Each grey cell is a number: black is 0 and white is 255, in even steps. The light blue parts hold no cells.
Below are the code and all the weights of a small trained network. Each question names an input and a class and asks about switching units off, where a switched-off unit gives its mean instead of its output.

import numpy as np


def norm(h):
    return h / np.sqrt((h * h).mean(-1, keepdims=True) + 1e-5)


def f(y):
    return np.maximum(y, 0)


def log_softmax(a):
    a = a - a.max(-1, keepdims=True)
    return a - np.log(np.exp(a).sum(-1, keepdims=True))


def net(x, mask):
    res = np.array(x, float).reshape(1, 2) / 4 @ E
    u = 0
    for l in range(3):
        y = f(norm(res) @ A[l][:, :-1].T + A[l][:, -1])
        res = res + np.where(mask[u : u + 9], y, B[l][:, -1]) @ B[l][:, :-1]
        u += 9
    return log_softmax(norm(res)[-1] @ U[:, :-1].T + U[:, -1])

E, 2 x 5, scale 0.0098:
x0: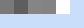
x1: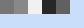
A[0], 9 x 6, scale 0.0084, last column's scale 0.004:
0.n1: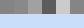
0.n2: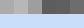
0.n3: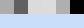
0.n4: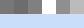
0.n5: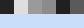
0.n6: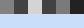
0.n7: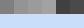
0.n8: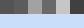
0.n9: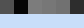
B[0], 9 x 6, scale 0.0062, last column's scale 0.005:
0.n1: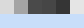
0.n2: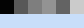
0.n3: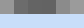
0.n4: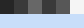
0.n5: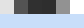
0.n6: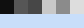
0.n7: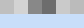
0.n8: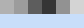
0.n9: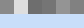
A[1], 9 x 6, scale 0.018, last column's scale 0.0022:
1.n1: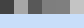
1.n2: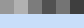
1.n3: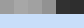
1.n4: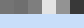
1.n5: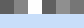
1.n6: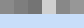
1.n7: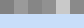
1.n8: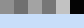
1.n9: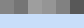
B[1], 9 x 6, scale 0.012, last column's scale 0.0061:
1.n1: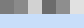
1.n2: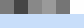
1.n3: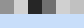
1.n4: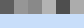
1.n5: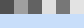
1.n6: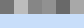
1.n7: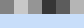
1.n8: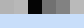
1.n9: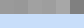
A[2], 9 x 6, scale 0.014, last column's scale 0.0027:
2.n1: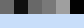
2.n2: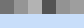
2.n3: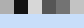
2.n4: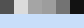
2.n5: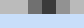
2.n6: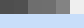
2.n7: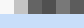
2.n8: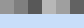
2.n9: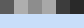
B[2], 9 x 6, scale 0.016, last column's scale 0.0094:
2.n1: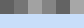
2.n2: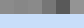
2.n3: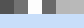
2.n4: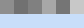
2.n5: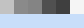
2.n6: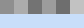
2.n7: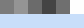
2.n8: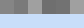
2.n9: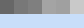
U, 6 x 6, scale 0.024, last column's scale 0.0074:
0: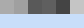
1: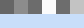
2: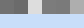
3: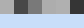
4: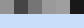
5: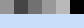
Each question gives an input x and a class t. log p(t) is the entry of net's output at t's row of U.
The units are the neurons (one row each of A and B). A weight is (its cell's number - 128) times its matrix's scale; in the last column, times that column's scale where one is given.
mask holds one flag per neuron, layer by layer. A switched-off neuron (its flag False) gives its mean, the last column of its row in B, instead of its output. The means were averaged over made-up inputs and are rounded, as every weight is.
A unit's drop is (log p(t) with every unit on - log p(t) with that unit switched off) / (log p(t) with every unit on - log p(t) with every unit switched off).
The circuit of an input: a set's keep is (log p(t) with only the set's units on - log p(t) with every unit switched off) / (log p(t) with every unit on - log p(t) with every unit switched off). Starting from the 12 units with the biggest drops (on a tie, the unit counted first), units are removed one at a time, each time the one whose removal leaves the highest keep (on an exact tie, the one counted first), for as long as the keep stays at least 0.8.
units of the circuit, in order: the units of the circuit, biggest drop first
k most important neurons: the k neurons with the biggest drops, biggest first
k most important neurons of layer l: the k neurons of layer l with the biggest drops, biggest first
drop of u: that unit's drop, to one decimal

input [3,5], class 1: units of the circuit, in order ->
1.n5
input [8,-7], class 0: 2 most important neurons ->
1.n7; 0.n6
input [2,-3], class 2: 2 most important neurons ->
0.n4; 1.n5
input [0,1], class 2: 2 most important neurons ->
1.n1; 1.n5
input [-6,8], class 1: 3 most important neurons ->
1.n5; 0.n1; 0.n2
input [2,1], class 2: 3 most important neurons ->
0.n1; 1.n2; 1.n3
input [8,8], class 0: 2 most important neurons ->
1.n8; 0.n8
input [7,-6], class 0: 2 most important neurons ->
1.n7; 0.n6
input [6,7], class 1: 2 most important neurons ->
1.n5; 0.n5
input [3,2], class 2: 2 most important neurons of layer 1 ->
1.n2; 1.n3
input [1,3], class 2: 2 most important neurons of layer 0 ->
0.n6; 0.n1
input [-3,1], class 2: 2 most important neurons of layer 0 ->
0.n5; 0.n1
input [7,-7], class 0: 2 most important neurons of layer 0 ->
0.n6; 0.n2
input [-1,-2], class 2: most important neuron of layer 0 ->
0.n4
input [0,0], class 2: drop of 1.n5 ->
0.1
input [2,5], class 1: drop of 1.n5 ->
0.6
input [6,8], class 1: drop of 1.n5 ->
1.1
